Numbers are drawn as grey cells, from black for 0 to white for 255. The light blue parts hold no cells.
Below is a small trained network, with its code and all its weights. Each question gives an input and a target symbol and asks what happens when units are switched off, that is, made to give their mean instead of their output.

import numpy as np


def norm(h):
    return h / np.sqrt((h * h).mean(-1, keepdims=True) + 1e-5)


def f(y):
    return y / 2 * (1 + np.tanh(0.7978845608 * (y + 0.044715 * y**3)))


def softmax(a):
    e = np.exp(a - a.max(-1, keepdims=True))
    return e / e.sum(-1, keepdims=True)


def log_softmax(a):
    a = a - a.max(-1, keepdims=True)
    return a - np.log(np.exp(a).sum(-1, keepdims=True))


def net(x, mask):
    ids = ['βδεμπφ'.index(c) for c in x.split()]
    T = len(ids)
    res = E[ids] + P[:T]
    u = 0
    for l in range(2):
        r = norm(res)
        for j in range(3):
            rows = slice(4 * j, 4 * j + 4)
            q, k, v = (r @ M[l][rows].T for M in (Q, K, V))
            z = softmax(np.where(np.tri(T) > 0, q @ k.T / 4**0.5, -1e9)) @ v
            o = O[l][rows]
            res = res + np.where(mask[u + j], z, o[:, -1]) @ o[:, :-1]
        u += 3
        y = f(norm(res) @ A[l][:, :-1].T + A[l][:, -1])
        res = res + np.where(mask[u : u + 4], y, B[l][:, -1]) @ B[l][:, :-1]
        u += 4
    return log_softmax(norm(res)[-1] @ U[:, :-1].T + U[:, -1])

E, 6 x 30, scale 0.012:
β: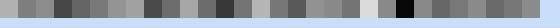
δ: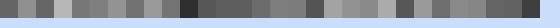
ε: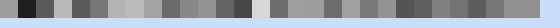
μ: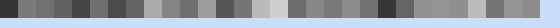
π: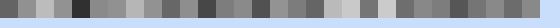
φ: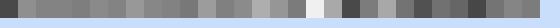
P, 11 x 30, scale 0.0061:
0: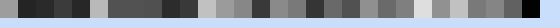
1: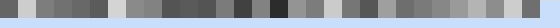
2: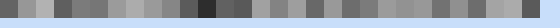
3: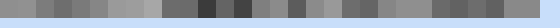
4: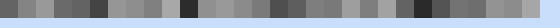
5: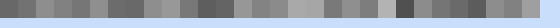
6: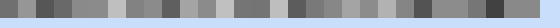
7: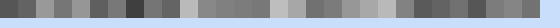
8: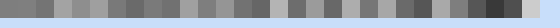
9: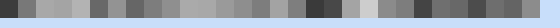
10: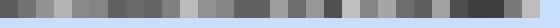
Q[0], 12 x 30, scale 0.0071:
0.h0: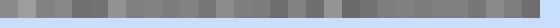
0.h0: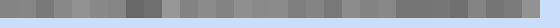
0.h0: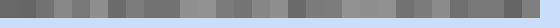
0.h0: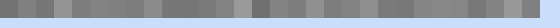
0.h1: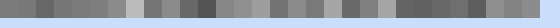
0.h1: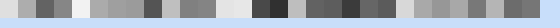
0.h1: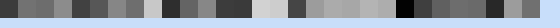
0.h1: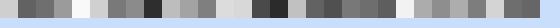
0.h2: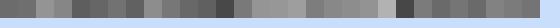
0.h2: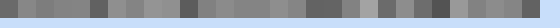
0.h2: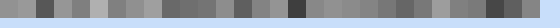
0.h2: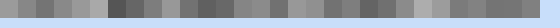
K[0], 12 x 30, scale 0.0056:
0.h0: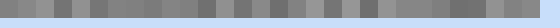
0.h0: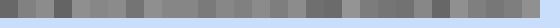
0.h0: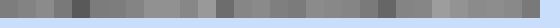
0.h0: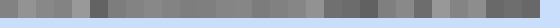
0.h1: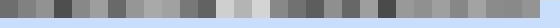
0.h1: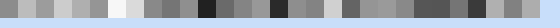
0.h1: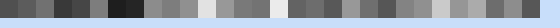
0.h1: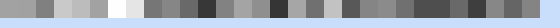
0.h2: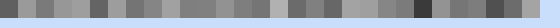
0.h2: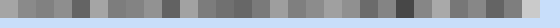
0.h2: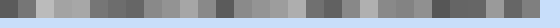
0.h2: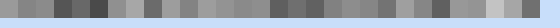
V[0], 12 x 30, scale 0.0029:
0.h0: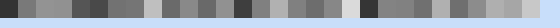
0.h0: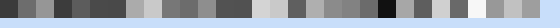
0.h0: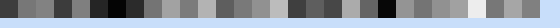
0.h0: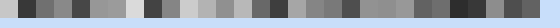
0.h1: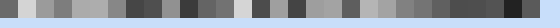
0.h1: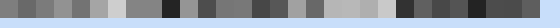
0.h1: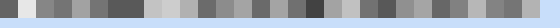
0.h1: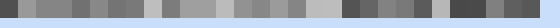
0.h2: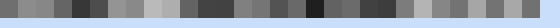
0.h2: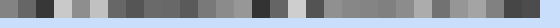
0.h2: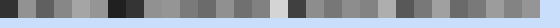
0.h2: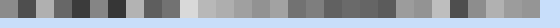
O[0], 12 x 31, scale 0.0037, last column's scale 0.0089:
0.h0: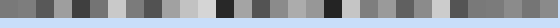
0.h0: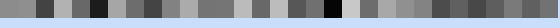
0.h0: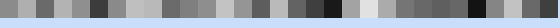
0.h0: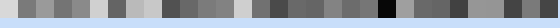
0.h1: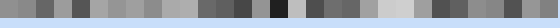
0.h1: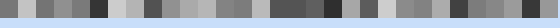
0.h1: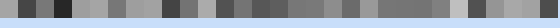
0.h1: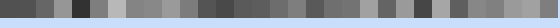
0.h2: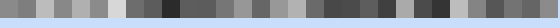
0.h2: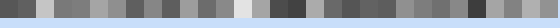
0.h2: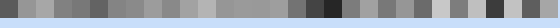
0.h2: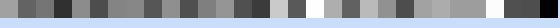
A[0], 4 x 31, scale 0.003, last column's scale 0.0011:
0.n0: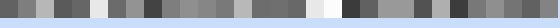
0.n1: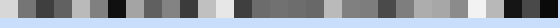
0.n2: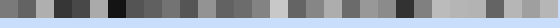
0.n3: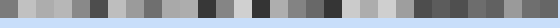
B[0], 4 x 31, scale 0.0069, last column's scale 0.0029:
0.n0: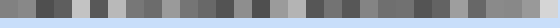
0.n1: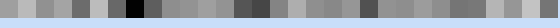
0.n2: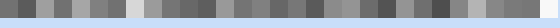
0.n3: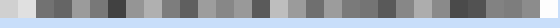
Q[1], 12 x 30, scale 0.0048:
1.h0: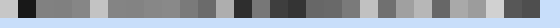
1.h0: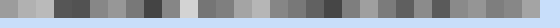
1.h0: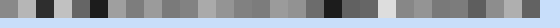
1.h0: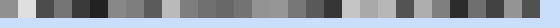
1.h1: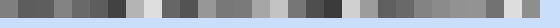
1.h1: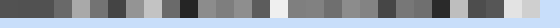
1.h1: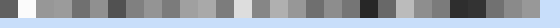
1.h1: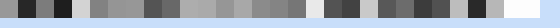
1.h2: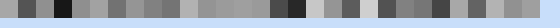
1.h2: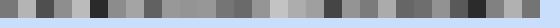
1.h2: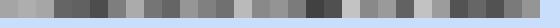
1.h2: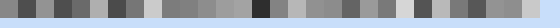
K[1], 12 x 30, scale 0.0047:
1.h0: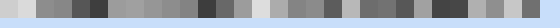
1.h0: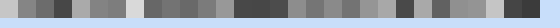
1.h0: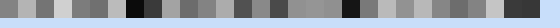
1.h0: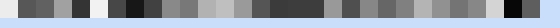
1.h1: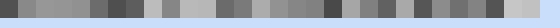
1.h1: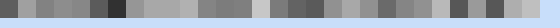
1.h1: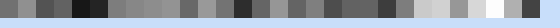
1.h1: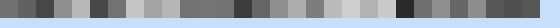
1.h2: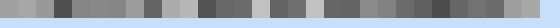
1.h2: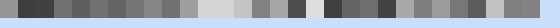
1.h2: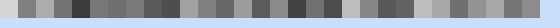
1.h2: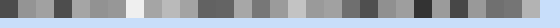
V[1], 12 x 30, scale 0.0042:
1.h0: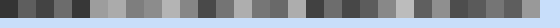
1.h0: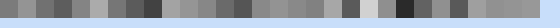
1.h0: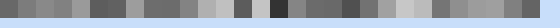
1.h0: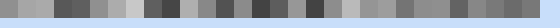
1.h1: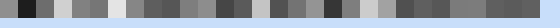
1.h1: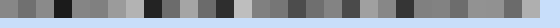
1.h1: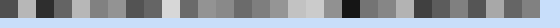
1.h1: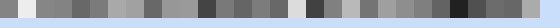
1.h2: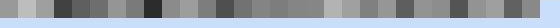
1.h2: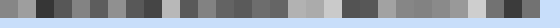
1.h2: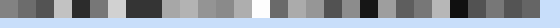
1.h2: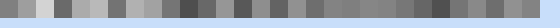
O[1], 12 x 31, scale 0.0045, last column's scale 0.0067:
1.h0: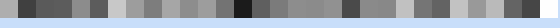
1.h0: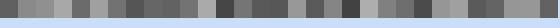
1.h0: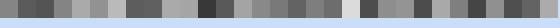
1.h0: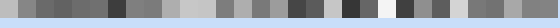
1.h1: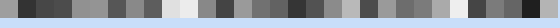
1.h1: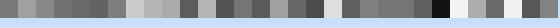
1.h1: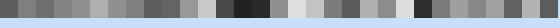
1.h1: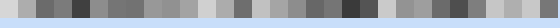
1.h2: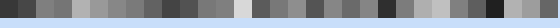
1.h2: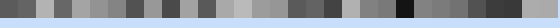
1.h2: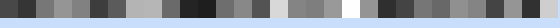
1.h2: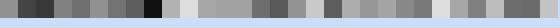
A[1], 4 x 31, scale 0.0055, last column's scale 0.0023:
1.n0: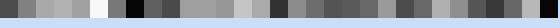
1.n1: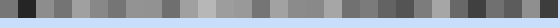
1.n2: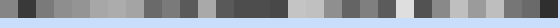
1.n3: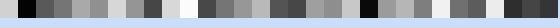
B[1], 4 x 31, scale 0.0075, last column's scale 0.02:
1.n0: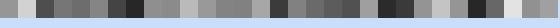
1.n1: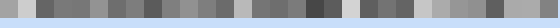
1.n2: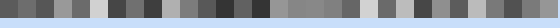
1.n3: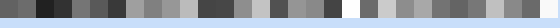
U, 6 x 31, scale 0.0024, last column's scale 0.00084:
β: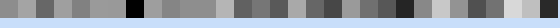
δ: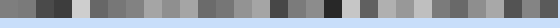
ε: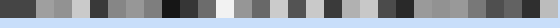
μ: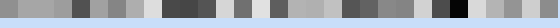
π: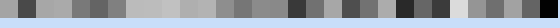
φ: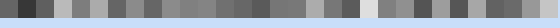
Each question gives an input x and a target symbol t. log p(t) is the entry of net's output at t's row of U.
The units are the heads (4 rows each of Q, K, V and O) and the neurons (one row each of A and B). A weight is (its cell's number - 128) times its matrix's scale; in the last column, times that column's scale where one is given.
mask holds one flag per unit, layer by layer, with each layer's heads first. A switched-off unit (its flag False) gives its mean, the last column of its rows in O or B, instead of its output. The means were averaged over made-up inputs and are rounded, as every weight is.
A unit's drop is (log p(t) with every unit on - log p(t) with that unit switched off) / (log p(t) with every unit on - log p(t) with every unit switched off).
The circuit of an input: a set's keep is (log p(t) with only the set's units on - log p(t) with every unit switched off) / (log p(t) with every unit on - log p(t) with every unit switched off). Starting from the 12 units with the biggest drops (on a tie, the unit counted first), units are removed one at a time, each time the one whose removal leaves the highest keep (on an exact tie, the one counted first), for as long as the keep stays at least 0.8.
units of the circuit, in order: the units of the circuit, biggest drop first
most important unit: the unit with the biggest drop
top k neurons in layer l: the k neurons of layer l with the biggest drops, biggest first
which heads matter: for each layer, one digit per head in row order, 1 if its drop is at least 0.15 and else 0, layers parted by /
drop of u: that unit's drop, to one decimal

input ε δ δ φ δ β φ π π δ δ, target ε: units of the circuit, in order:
[0.h1, 1.h2, 1.n3]
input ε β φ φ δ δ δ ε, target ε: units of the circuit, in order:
[0.h1, 1.h2, 1.n3]
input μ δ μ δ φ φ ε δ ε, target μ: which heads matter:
100 / 111
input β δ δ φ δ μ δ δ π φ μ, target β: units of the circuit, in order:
[1.h0, 1.n3, 1.n0]
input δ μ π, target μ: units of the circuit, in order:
[1.n3, 1.h1]
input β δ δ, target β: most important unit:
0.h1
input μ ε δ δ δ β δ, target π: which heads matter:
011 / 110
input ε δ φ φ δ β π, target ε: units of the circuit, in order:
[1.h2, 0.h1, 1.n3]
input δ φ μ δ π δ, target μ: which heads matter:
111 / 010
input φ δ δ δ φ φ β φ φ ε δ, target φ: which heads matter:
100 / 010
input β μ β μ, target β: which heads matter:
111 / 101
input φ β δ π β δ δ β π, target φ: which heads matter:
000 / 010
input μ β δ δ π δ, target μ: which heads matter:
001 / 010
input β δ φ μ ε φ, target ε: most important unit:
0.h0
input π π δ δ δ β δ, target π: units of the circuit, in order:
[1.h0, 1.n3]
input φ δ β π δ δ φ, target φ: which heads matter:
011 / 010
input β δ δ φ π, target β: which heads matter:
101 / 101
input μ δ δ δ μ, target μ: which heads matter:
100 / 011
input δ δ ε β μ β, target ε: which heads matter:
010 / 001
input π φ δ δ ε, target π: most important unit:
0.h1
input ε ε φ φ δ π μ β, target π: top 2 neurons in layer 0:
[0.n2, 0.n0]
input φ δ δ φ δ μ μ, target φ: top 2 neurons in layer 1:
[1.n2, 1.n3]
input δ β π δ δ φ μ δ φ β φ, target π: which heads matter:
011 / 011
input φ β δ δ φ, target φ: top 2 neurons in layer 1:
[1.n2, 1.n3]
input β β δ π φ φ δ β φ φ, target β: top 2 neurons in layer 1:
[1.n0, 1.n3]
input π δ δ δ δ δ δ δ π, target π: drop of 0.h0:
0.2
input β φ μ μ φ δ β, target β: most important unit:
0.h0
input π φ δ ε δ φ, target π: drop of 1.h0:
0.2
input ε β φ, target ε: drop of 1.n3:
0.1
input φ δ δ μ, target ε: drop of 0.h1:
0.4
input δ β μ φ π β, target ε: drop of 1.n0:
0.1
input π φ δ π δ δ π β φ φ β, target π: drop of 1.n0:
0.0
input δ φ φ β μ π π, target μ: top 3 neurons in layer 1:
[1.n3, 1.n0, 1.n2]
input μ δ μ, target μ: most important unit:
1.h2
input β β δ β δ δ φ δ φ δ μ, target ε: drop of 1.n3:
0.2
